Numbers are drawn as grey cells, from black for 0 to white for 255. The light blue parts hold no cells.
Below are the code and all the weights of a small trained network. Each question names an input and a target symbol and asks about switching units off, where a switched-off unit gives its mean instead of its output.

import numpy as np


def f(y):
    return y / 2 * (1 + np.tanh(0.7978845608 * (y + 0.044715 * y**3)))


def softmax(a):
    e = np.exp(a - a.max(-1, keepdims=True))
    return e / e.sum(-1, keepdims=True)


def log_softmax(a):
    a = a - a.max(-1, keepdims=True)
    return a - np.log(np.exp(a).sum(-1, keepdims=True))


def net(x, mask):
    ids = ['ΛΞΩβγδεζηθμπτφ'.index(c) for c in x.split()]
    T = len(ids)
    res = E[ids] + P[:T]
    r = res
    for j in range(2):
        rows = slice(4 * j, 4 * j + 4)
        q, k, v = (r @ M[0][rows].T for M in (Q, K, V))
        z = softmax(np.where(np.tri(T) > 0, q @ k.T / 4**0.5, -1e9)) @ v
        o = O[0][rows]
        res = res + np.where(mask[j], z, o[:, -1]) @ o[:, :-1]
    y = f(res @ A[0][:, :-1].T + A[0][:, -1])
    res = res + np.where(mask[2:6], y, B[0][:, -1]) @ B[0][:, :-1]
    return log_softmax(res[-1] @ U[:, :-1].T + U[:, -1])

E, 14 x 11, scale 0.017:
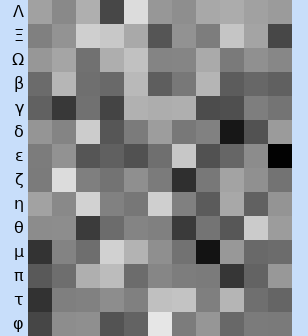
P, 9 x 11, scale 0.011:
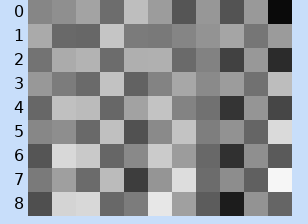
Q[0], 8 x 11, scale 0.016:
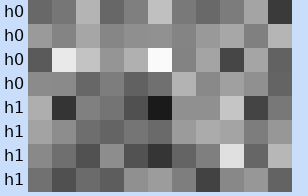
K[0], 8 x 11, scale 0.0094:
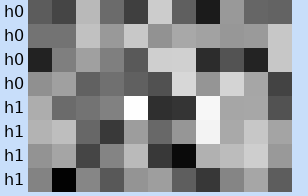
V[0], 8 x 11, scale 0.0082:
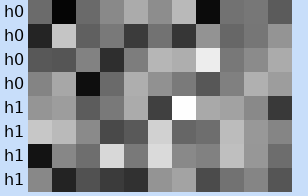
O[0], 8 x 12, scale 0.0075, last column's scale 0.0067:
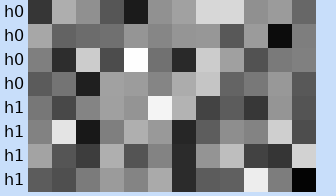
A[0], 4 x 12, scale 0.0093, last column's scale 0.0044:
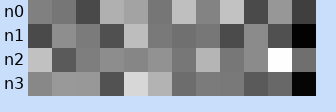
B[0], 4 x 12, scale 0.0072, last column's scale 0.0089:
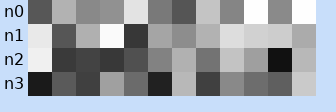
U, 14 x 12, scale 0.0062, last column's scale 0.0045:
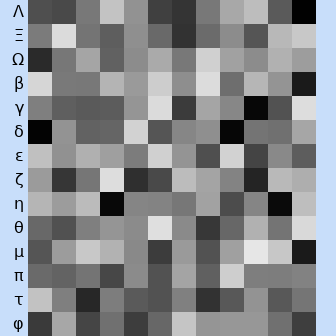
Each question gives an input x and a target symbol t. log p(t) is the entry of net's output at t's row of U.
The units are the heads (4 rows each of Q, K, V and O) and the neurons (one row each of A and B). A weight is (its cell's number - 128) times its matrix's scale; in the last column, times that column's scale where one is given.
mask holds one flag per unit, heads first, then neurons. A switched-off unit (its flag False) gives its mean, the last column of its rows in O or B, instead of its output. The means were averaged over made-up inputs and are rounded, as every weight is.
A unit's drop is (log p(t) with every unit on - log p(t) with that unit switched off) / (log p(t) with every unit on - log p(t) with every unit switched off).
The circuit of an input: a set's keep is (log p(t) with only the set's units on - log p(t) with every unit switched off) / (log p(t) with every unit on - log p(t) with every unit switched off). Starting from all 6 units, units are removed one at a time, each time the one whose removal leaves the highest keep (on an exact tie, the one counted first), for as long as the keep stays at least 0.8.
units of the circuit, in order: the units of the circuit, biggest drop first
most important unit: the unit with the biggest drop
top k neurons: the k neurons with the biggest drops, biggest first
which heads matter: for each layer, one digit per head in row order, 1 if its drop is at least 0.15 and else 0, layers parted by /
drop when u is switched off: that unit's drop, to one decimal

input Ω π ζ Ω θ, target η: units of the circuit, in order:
[h1, n3]
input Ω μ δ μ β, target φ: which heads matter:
10
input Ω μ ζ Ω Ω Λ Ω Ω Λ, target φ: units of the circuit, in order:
[h0]
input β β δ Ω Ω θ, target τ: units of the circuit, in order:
[n2, h0, h1]
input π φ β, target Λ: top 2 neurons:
[n1, n3]
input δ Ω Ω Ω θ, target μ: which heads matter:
01
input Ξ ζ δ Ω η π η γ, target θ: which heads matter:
01
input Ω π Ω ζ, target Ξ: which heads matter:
01
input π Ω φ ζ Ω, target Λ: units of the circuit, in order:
[h0, n3, h1]
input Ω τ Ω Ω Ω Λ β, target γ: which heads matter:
01
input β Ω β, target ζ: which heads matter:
00
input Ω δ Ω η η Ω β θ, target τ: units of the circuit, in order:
[n2, h1, h0]
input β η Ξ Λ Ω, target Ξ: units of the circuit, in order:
[h1, h0]
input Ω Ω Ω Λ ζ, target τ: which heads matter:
10
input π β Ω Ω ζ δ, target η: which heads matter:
01
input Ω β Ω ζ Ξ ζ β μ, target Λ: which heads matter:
01
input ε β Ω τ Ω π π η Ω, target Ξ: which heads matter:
01
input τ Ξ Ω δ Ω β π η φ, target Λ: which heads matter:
11
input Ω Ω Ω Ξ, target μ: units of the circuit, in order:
[n0, h0]
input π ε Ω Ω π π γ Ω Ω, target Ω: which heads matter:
10
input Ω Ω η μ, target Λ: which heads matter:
01
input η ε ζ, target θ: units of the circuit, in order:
[h1]
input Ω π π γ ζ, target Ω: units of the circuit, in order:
[h0]
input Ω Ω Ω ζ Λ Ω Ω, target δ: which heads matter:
11
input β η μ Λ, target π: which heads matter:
11
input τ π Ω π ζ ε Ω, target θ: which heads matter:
01
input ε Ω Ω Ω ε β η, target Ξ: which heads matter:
01
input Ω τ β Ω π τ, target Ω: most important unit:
n0
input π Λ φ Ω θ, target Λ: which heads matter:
11
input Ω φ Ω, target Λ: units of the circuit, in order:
[h0, h1, n3]
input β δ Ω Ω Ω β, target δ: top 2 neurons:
[n0, n1]
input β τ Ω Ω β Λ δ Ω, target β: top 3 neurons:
[n0, n2, n3]
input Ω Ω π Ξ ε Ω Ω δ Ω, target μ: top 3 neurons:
[n1, n3, n2]
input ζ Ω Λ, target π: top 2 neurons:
[n3, n2]
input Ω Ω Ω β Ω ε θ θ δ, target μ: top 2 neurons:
[n1, n3]
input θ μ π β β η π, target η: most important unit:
h0
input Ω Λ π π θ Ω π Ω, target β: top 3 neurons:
[n0, n3, n2]
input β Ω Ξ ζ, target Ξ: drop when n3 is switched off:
0.1
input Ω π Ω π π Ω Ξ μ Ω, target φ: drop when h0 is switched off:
1.4
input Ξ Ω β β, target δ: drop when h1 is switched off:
0.3
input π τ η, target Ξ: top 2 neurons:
[n2, n1]
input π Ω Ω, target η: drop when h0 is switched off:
0.4
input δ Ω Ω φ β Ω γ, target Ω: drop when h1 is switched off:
0.1
